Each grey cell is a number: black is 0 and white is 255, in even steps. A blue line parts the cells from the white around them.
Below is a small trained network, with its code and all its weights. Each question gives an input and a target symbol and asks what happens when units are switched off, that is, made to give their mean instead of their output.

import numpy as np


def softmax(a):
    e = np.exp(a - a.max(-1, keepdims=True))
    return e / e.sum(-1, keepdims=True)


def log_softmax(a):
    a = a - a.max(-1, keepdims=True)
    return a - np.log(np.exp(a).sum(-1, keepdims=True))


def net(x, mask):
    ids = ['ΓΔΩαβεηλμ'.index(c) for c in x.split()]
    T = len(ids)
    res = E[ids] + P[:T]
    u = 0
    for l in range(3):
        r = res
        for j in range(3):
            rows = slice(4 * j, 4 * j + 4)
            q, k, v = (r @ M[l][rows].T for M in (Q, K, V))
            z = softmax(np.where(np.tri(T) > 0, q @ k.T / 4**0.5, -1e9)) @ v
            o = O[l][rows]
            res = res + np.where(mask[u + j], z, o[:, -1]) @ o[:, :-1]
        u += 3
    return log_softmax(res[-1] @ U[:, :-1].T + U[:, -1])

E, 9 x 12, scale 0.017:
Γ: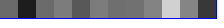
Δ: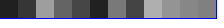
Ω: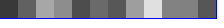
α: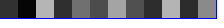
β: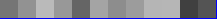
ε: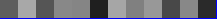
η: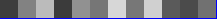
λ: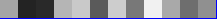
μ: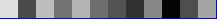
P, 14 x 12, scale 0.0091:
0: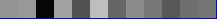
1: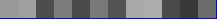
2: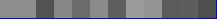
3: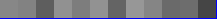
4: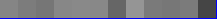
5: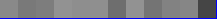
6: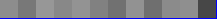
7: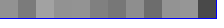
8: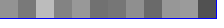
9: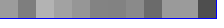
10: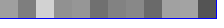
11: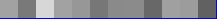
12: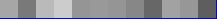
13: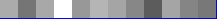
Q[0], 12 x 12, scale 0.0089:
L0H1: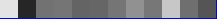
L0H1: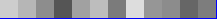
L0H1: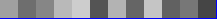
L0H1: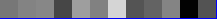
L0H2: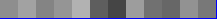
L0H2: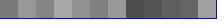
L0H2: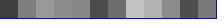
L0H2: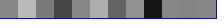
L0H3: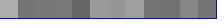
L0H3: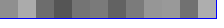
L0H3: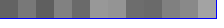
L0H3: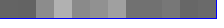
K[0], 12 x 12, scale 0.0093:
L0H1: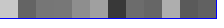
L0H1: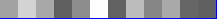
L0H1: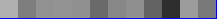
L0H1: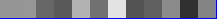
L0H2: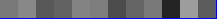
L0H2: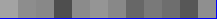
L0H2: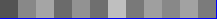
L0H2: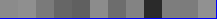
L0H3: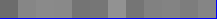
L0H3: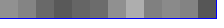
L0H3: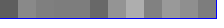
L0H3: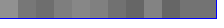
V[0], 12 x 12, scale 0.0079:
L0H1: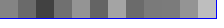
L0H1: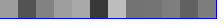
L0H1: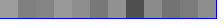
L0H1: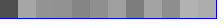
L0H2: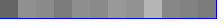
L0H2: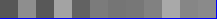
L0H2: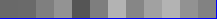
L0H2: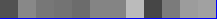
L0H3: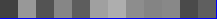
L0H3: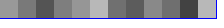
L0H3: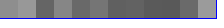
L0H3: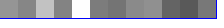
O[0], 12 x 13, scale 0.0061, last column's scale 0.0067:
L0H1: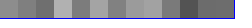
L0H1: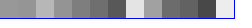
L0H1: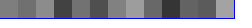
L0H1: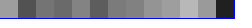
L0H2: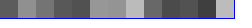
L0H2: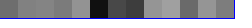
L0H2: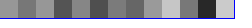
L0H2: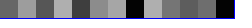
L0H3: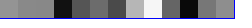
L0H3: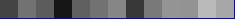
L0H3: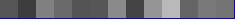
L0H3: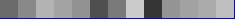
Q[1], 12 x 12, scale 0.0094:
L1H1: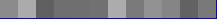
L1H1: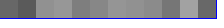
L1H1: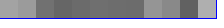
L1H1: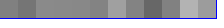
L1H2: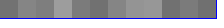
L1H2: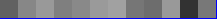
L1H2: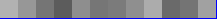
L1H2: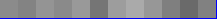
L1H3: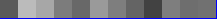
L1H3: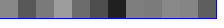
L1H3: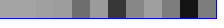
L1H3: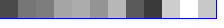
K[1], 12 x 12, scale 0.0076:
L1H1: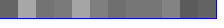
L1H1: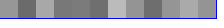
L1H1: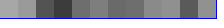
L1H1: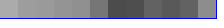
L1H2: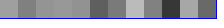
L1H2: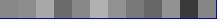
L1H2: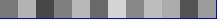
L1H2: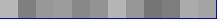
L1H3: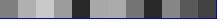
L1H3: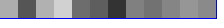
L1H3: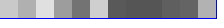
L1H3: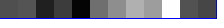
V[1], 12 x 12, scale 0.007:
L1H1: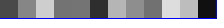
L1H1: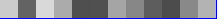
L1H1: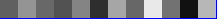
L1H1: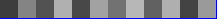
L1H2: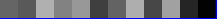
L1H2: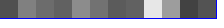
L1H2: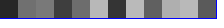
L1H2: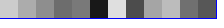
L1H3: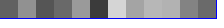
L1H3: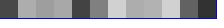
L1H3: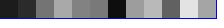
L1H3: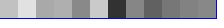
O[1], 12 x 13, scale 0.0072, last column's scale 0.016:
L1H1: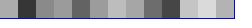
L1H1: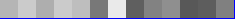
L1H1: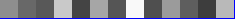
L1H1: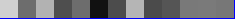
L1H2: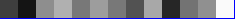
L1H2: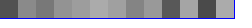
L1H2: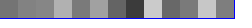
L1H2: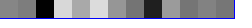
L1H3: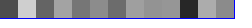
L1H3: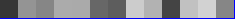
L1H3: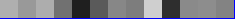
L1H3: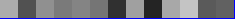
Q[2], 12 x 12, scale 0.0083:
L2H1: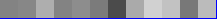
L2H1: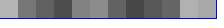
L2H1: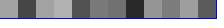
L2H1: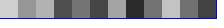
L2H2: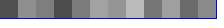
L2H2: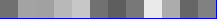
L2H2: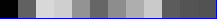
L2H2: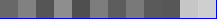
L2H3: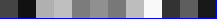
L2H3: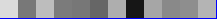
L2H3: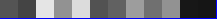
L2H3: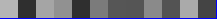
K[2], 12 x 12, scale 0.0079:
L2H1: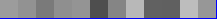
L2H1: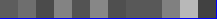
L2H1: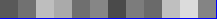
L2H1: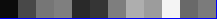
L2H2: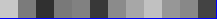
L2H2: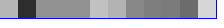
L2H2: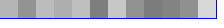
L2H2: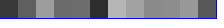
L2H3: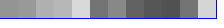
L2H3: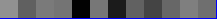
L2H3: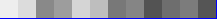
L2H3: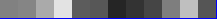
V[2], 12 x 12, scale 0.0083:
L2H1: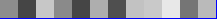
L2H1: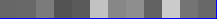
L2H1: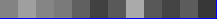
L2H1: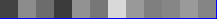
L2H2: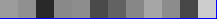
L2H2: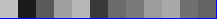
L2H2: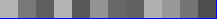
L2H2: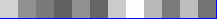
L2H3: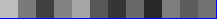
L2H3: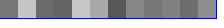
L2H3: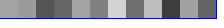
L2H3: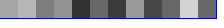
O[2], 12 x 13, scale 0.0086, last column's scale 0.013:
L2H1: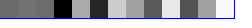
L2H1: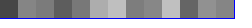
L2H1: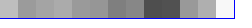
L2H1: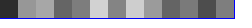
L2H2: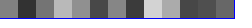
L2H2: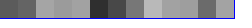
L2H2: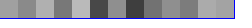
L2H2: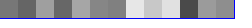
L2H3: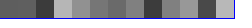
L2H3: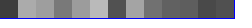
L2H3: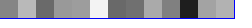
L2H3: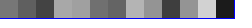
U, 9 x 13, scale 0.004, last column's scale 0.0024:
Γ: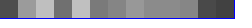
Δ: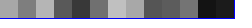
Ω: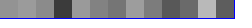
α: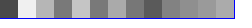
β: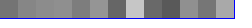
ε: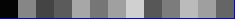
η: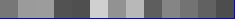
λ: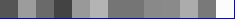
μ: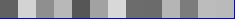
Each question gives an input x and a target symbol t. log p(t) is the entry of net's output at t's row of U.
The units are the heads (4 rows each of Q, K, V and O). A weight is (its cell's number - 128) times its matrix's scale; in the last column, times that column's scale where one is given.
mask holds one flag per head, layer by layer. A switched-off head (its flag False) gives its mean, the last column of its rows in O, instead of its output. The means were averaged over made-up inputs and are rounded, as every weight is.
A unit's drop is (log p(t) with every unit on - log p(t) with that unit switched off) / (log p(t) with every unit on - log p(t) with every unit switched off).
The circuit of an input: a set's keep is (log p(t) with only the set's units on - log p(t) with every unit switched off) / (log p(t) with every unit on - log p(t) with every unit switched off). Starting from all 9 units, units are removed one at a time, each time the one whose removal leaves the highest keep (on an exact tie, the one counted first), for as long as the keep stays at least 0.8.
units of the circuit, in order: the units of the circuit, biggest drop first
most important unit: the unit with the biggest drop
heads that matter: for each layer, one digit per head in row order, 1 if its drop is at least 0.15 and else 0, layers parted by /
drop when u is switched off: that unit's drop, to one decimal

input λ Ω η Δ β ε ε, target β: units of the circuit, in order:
[L1H1 L2H1 L1H3]
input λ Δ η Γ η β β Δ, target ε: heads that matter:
001 / 101 / 100
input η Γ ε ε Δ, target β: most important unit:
L1H1
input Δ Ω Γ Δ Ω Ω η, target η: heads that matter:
000 / 000 / 011
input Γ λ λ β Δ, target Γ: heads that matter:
001 / 001 / 011
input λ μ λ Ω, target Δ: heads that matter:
011 / 101 / 000
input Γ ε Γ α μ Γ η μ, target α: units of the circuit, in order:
[L1H1 L0H3 L0H2]
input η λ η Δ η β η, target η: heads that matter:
000 / 100 / 011
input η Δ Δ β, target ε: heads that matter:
001 / 101 / 001
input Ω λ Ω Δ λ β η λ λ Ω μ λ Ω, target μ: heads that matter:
101 / 101 / 100
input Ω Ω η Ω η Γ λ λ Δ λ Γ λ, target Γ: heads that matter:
000 / 000 / 011
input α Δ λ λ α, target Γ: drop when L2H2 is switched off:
0.8
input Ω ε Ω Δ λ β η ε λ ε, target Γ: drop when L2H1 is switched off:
0.1
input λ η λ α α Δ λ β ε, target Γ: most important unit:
L1H3
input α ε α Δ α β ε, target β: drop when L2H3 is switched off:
0.0
